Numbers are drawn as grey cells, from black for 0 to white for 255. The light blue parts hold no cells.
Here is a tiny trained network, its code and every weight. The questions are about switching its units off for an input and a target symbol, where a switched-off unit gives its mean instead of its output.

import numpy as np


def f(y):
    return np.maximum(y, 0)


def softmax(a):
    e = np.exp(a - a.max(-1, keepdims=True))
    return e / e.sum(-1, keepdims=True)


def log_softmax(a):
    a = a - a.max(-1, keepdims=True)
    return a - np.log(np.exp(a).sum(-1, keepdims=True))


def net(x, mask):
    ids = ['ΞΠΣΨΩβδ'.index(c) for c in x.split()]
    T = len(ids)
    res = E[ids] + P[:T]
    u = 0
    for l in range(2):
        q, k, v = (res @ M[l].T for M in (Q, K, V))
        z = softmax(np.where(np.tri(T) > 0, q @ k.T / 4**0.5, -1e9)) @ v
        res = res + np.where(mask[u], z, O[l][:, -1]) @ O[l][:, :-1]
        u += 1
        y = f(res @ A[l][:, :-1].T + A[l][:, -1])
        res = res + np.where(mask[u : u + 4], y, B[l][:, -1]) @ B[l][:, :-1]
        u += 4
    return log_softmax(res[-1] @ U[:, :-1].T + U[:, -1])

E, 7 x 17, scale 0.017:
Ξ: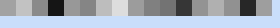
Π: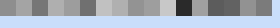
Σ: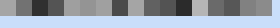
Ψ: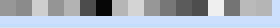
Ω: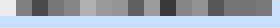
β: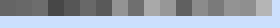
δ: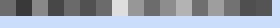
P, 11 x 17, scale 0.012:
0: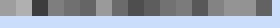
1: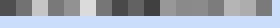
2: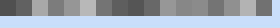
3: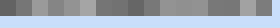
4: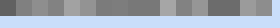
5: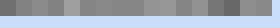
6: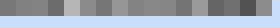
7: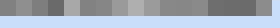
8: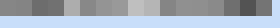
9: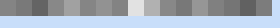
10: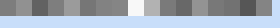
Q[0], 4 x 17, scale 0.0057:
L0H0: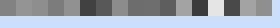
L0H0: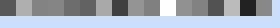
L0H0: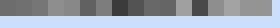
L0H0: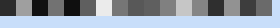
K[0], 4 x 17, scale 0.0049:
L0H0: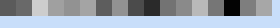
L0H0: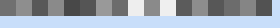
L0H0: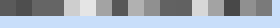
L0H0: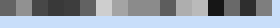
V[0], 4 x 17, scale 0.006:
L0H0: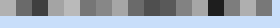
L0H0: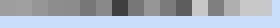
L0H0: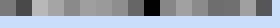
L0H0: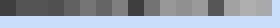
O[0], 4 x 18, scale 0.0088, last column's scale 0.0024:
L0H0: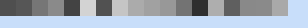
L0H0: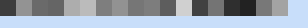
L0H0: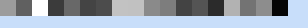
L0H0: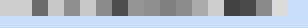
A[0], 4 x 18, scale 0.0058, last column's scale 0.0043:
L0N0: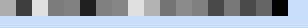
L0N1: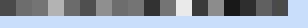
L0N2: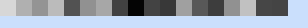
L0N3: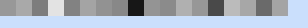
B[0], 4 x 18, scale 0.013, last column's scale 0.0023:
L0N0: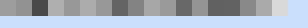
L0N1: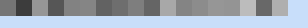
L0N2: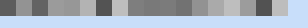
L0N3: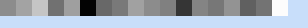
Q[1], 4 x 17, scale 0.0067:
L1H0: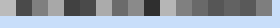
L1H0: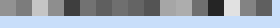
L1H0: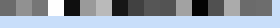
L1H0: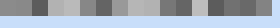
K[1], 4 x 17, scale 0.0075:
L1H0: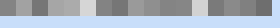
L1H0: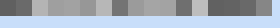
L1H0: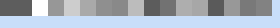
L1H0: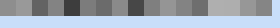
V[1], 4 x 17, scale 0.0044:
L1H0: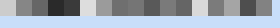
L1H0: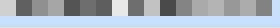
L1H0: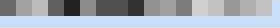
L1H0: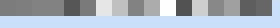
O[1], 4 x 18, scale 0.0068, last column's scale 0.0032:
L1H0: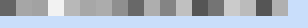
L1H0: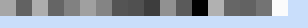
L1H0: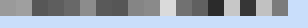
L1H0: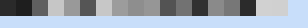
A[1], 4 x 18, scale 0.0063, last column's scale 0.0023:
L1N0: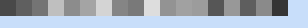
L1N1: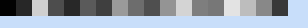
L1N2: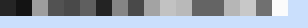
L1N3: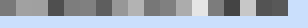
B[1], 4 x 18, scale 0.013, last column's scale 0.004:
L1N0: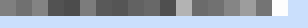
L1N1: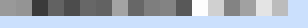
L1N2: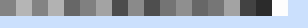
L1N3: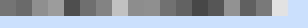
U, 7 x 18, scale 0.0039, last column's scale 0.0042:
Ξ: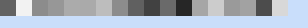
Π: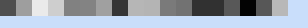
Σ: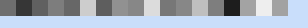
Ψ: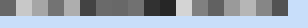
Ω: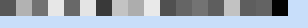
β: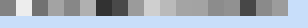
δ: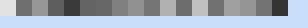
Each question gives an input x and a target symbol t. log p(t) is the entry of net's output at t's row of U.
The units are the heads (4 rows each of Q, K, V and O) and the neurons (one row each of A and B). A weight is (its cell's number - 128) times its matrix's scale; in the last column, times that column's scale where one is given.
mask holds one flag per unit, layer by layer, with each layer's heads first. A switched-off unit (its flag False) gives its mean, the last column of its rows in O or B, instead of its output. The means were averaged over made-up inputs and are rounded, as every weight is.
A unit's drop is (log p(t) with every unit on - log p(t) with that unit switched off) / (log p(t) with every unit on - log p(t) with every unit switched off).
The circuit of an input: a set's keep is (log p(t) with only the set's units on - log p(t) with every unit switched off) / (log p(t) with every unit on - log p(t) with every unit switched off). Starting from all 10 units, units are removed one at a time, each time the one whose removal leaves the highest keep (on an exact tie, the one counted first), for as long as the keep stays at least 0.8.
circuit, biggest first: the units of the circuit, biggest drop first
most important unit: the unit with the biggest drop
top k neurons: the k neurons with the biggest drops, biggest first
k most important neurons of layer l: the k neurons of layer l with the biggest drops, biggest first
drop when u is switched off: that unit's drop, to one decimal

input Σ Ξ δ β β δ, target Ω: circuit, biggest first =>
L1H0, L1N3
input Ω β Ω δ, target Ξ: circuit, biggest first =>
L1N2, L1N1, L0N1
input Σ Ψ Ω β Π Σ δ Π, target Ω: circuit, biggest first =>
L1H0, L1N3, L0H0
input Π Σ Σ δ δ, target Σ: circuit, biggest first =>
L0H0, L1H0, L0N0
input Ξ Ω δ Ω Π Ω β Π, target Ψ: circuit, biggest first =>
L1N0, L1H0
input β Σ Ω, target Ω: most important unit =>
L0N2
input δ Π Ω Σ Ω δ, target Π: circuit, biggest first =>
L0H0, L1N2
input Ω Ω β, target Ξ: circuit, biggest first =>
L1N2, L1N1
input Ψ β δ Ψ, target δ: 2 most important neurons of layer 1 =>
L1N1, L1N3
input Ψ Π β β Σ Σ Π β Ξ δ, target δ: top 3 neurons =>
L1N1, L0N1, L1N3
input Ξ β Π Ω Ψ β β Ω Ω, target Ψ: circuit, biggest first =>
L1N0, L1H0, L0H0
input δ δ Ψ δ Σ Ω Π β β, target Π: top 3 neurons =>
L1N1, L1N2, L0N0
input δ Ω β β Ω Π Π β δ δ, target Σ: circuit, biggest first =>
L0N0, L1N2
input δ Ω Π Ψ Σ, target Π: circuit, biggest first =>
L0H0, L1H0
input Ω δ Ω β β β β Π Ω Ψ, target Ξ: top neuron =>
L1N0
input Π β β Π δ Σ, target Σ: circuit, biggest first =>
L1N2, L1H0
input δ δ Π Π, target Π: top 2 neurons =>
L1N1, L0N3
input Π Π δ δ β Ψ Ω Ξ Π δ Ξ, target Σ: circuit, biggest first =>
L1H0, L1N2, L0H0
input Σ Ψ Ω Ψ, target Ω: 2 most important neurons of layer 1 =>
L1N3, L1N0
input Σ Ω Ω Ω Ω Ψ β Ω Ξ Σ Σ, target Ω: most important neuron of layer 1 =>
L1N3
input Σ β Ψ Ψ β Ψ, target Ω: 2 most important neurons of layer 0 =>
L0N3, L0N0
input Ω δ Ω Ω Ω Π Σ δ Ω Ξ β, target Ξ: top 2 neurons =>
L1N2, L0N0
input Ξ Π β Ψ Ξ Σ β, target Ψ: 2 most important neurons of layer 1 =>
L1N0, L1N3
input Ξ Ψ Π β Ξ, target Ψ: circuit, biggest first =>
L1H0, L1N0, L0H0
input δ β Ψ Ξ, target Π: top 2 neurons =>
L1N1, L0N2
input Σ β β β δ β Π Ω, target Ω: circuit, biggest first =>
L1H0, L0H0, L1N3, L0N2
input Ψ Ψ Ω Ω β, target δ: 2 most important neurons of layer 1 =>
L1N1, L1N3
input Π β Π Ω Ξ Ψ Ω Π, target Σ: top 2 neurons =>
L1N2, L0N3
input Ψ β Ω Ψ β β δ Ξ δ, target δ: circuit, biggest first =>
L1H0
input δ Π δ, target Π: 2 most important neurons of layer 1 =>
L1N2, L1N1
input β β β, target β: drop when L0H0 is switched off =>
0.3
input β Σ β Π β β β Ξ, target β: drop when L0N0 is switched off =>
0.0
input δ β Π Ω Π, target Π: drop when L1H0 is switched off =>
0.8
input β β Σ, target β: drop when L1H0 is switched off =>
0.5
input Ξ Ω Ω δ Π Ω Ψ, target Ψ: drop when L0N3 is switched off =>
0.1
